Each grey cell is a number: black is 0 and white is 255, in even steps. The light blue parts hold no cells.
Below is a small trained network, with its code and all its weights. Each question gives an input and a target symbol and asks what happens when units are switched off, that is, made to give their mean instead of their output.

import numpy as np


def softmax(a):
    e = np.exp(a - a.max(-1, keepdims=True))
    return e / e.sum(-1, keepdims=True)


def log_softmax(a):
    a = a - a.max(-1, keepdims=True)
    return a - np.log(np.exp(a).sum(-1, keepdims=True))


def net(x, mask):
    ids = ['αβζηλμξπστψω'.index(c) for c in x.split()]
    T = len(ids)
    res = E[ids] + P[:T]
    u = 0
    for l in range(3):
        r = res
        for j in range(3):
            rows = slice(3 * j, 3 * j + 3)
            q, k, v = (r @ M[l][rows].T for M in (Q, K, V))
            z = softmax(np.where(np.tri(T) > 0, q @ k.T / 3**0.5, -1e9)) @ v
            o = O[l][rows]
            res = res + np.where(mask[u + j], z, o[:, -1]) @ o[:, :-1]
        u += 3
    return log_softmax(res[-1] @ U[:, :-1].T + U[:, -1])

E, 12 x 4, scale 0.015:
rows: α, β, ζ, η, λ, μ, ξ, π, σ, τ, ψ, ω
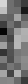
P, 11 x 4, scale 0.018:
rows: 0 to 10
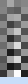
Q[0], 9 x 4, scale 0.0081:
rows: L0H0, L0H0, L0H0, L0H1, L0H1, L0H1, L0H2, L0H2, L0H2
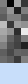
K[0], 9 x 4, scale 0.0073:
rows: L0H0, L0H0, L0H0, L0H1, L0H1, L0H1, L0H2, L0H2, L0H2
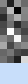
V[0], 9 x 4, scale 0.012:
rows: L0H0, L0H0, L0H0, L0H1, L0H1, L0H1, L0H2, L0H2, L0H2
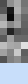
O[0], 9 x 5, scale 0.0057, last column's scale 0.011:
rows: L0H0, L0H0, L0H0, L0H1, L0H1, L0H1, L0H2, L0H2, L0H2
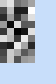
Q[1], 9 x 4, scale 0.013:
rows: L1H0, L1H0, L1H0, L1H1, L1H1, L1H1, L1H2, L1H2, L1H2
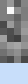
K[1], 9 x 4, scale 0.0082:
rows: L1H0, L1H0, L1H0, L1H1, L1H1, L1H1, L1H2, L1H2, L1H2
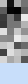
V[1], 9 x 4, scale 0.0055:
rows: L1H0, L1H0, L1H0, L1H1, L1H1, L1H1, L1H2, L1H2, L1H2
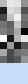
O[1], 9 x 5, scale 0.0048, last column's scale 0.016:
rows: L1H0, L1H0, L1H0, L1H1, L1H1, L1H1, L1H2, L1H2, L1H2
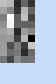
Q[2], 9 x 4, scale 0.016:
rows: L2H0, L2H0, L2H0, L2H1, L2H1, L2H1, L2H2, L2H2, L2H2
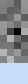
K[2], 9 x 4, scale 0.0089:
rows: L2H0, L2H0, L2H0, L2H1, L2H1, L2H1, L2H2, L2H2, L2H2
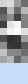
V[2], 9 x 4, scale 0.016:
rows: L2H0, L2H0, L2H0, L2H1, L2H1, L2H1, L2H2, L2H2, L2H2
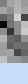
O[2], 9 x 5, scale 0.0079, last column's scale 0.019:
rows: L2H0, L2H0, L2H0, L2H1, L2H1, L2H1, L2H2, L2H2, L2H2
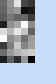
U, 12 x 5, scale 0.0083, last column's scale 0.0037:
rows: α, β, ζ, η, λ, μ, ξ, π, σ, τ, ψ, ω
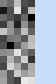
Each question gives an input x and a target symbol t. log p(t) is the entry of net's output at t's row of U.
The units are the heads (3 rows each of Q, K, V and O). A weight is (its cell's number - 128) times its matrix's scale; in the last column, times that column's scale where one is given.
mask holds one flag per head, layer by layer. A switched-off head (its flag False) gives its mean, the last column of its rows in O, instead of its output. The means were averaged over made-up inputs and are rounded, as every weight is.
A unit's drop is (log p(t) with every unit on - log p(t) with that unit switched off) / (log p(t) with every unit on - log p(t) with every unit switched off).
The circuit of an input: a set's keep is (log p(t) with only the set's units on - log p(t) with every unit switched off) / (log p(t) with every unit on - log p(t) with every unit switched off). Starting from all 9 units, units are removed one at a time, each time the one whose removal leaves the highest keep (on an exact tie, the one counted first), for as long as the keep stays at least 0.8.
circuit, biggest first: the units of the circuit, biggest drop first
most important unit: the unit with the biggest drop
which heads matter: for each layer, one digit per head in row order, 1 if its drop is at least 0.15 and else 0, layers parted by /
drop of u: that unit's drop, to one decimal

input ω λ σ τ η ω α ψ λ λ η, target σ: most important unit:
L2H0
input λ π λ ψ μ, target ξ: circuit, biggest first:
[L2H0, L2H1]
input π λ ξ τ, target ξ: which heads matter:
000 / 000 / 010
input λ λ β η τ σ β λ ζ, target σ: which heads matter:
100 / 000 / 110
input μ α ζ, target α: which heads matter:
111 / 100 / 010
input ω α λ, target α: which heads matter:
110 / 100 / 010
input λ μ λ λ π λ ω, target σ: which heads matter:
000 / 000 / 110
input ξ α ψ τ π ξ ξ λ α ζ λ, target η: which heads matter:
100 / 000 / 110
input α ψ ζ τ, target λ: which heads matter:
110 / 010 / 010
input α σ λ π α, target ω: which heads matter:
100 / 010 / 100
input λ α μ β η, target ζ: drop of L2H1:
0.6
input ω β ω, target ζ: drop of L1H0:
0.2
